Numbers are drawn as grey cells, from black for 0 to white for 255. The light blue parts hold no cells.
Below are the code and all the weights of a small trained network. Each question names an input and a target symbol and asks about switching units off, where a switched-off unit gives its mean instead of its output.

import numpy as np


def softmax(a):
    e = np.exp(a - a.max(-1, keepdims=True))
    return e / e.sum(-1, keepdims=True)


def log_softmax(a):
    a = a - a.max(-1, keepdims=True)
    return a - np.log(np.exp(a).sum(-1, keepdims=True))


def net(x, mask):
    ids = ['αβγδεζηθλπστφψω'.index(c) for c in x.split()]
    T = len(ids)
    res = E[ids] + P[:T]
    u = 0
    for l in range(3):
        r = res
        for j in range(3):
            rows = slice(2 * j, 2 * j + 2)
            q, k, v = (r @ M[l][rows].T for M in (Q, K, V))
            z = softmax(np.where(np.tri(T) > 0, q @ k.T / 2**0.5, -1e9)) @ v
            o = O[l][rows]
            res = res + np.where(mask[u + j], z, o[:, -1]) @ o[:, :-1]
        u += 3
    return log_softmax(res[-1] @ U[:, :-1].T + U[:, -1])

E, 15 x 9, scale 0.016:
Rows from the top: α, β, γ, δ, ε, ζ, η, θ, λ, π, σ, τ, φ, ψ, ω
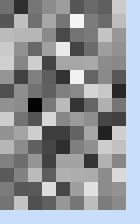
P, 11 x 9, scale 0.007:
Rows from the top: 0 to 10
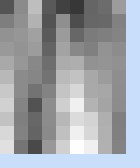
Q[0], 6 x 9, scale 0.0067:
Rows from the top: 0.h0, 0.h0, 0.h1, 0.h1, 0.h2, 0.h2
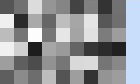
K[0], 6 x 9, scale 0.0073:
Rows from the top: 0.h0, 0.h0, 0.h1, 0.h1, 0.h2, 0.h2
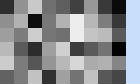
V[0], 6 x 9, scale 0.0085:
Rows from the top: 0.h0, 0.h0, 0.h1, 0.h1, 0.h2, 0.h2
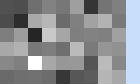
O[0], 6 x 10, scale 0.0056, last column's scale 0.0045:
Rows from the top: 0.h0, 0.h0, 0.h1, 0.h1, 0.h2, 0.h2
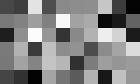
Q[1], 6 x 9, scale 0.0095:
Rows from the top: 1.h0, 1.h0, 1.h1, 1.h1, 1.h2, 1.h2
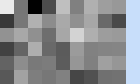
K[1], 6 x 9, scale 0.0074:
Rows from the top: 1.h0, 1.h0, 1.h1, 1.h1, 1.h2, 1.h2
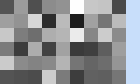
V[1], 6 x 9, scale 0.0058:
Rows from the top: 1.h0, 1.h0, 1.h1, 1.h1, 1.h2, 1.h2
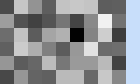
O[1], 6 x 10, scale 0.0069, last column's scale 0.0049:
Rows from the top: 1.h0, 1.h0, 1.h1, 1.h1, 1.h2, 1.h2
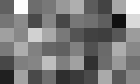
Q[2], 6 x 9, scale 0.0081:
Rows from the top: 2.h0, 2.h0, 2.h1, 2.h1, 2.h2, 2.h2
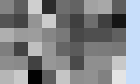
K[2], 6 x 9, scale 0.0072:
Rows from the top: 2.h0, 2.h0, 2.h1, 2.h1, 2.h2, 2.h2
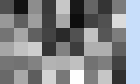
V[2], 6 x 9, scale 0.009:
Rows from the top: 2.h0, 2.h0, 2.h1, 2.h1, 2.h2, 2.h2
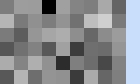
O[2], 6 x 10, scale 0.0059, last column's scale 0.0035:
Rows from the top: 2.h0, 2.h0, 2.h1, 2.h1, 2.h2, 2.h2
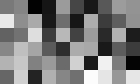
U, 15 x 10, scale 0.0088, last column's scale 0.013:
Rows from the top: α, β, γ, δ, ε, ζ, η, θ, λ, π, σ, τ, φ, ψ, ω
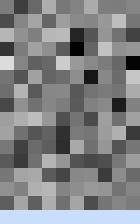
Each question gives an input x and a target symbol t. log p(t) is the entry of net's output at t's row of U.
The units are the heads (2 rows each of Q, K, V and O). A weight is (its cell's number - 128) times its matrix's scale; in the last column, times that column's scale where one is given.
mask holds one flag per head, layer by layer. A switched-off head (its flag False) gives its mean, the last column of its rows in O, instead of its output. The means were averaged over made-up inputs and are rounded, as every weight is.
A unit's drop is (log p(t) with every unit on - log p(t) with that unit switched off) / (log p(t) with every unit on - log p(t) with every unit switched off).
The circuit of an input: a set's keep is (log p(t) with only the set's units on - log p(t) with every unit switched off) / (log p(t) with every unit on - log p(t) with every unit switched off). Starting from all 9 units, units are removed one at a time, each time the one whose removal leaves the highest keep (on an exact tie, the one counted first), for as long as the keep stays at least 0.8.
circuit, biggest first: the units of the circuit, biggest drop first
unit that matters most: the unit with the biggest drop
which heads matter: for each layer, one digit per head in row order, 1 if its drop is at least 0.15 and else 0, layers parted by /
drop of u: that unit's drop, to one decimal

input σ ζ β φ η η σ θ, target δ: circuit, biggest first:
(0.h1)
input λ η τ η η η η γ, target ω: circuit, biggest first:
(1.h0, 1.h2, 2.h0, 0.h0)
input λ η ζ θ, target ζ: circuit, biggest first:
(2.h2, 0.h0)
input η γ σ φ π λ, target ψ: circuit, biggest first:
(2.h0, 0.h1)
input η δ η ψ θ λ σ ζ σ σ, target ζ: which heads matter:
000 / 000 / 001
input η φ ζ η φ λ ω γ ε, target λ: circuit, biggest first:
(0.h2, 2.h2, 0.h0)
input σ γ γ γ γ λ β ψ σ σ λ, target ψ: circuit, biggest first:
(0.h1, 2.h0)
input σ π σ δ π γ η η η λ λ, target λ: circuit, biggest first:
(0.h2, 0.h1)
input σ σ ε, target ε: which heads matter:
010 / 011 / 100
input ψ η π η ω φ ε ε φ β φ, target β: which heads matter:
000 / 100 / 010
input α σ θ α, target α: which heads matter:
001 / 110 / 000
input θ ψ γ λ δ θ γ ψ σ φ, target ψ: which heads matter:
000 / 000 / 100
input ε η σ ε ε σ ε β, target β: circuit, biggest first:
(1.h0, 2.h1)
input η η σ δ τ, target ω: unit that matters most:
2.h0
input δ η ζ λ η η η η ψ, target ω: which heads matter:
101 / 111 / 000
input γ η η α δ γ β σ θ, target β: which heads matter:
010 / 100 / 000
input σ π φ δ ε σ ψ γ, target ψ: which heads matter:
000 / 000 / 100
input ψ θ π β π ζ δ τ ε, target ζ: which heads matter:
100 / 000 / 001
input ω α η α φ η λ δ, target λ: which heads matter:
011 / 000 / 001
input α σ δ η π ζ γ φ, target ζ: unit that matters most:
2.h2
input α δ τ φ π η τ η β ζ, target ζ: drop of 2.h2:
0.5
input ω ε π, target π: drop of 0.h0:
0.4
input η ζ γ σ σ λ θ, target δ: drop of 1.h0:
0.1
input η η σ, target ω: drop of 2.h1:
0.1
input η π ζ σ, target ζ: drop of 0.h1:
0.2
